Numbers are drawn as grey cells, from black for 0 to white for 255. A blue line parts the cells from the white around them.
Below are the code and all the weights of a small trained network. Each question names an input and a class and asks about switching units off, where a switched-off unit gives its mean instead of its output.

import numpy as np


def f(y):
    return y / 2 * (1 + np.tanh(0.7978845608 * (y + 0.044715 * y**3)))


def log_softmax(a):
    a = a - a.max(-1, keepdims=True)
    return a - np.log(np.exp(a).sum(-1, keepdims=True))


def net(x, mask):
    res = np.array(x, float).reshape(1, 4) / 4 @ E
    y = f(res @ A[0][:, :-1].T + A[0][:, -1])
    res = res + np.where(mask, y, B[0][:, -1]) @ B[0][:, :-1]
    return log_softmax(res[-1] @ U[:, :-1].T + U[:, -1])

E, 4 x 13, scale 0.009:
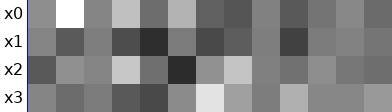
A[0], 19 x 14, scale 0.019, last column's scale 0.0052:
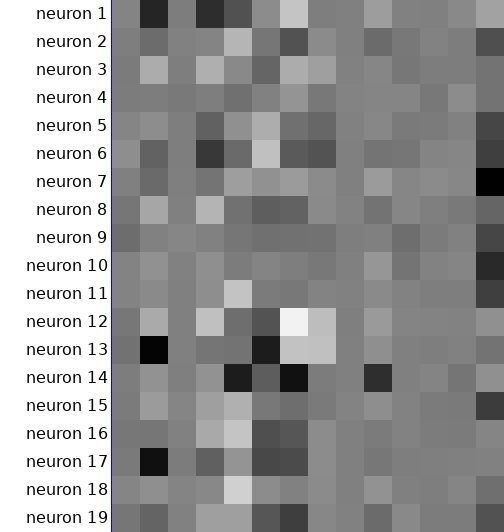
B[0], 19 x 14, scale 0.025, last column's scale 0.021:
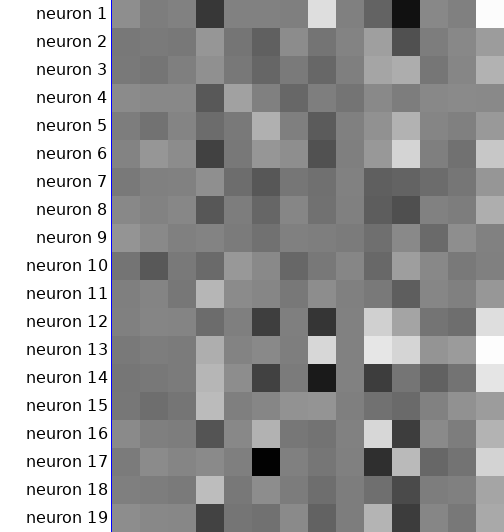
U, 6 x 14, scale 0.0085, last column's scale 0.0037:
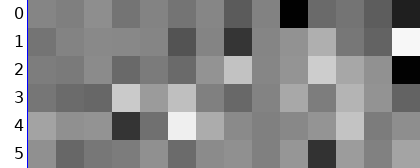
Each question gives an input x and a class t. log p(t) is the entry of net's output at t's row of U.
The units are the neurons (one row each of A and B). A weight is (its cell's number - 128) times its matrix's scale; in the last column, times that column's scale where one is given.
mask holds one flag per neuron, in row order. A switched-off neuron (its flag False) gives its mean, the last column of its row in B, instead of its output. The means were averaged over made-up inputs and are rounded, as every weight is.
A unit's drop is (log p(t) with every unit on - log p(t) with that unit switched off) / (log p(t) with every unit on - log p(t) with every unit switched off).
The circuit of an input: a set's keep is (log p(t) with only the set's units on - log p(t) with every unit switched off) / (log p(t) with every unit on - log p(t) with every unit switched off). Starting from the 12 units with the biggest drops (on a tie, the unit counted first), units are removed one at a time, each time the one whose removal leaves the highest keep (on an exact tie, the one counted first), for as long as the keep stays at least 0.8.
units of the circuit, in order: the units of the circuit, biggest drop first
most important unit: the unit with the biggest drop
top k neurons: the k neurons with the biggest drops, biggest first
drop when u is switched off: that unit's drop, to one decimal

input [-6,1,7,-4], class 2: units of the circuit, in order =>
neuron 13
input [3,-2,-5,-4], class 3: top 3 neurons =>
neuron 17; neuron 1; neuron 12
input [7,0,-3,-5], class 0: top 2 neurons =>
neuron 13; neuron 12
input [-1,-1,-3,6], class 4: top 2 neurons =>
neuron 14; neuron 17
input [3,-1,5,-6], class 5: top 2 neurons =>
neuron 16; neuron 17
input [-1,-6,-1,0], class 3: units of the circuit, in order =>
neuron 17; neuron 1; neuron 14
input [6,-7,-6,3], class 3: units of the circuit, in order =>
neuron 17; neuron 14; neuron 1
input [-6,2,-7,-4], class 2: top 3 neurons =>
neuron 14; neuron 17; neuron 6
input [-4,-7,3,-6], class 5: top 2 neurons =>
neuron 19; neuron 16
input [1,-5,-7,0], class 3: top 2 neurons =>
neuron 1; neuron 17
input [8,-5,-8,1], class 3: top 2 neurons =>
neuron 1; neuron 18
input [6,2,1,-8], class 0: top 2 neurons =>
neuron 14; neuron 13
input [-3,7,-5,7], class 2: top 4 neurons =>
neuron 17; neuron 13; neuron 16; neuron 19
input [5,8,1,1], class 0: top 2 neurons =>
neuron 13; neuron 12
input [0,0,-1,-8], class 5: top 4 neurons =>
neuron 16; neuron 12; neuron 19; neuron 6
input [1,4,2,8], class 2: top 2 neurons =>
neuron 13; neuron 14
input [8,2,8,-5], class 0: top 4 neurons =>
neuron 13; neuron 8; neuron 14; neuron 6
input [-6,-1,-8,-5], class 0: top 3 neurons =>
neuron 13; neuron 17; neuron 12
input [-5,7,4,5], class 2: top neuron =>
neuron 13
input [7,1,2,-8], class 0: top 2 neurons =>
neuron 14; neuron 13
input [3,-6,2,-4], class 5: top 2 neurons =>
neuron 13; neuron 8
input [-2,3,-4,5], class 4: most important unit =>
neuron 1
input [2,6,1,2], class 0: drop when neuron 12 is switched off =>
0.2
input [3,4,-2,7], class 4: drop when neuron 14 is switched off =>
0.1
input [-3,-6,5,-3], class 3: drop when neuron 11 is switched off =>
0.2
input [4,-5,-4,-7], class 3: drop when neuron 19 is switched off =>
0.0
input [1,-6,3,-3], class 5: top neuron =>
neuron 14
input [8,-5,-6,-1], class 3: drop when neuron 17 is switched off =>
0.1
